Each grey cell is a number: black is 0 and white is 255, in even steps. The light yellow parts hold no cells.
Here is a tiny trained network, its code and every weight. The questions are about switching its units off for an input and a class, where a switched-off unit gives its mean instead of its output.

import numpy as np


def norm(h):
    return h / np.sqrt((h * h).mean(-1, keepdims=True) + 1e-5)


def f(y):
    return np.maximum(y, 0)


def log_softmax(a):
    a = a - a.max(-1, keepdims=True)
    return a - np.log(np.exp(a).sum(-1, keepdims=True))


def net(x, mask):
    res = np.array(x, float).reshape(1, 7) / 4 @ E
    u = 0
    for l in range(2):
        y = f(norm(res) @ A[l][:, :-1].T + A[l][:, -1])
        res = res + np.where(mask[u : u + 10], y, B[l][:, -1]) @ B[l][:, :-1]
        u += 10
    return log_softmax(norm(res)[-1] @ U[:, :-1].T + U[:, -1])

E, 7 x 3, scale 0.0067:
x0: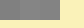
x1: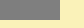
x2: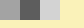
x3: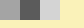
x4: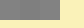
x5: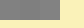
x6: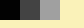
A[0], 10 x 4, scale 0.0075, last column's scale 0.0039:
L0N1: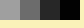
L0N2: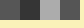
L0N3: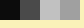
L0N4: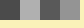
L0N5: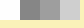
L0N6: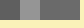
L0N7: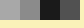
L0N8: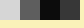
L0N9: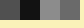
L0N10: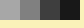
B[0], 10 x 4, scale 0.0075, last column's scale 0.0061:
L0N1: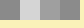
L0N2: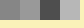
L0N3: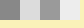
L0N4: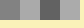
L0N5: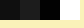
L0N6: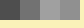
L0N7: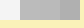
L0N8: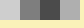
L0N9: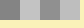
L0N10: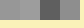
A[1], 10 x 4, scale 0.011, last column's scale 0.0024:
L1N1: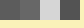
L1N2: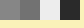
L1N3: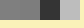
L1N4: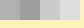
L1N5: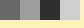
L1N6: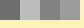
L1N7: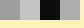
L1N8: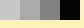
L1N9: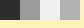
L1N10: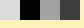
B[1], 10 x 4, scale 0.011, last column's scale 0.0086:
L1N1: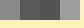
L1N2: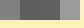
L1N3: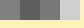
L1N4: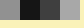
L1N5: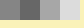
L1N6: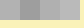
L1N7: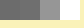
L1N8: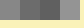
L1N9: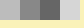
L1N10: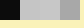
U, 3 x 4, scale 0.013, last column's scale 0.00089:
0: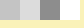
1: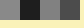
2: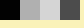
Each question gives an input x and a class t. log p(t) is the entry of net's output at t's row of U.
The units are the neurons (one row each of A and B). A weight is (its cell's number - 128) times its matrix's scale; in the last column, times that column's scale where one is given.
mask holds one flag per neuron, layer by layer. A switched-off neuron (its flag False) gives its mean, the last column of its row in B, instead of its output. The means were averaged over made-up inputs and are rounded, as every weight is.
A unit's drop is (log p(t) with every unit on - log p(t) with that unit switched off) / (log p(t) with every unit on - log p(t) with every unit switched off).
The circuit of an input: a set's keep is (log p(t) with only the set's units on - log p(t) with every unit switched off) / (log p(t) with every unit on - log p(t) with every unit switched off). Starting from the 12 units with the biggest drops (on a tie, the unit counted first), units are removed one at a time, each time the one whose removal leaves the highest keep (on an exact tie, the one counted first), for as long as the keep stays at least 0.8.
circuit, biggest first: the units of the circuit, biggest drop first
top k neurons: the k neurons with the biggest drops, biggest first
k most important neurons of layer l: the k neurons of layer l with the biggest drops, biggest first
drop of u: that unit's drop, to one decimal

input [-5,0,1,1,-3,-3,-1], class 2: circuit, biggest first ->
(L1N9)
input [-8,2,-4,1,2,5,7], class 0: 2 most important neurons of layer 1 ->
(L1N9 L1N10)
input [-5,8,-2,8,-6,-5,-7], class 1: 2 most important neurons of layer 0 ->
(L0N5 L0N7)
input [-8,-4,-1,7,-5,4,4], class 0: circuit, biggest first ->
(L1N9 L0N3)
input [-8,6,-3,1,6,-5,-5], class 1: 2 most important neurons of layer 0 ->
(L0N5 L0N3)
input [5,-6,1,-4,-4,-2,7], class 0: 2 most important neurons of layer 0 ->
(L0N5 L0N3)
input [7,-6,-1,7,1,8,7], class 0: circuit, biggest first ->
(L1N9 L0N3 L1N7)
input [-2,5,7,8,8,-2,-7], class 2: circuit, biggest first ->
(L1N10 L0N5)
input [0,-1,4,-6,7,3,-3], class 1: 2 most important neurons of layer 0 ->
(L0N5 L0N3)
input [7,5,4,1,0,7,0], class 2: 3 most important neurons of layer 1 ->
(L1N9 L1N4 L1N1)
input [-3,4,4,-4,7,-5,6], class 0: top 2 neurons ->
(L0N5 L1N9)
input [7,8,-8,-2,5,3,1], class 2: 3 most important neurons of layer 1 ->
(L1N9 L1N7 L1N4)
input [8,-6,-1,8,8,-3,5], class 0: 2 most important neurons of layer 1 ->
(L1N9 L1N7)
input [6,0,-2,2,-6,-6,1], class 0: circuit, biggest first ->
(L0N5)
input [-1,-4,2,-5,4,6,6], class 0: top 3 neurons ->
(L0N5 L1N9 L1N10)
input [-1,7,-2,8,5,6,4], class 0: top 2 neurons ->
(L1N9 L0N3)
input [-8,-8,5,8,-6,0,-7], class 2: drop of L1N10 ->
1.1
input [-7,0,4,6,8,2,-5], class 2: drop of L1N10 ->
0.8
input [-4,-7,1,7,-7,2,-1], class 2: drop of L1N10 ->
0.4
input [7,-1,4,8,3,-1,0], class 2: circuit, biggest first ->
(L1N10)
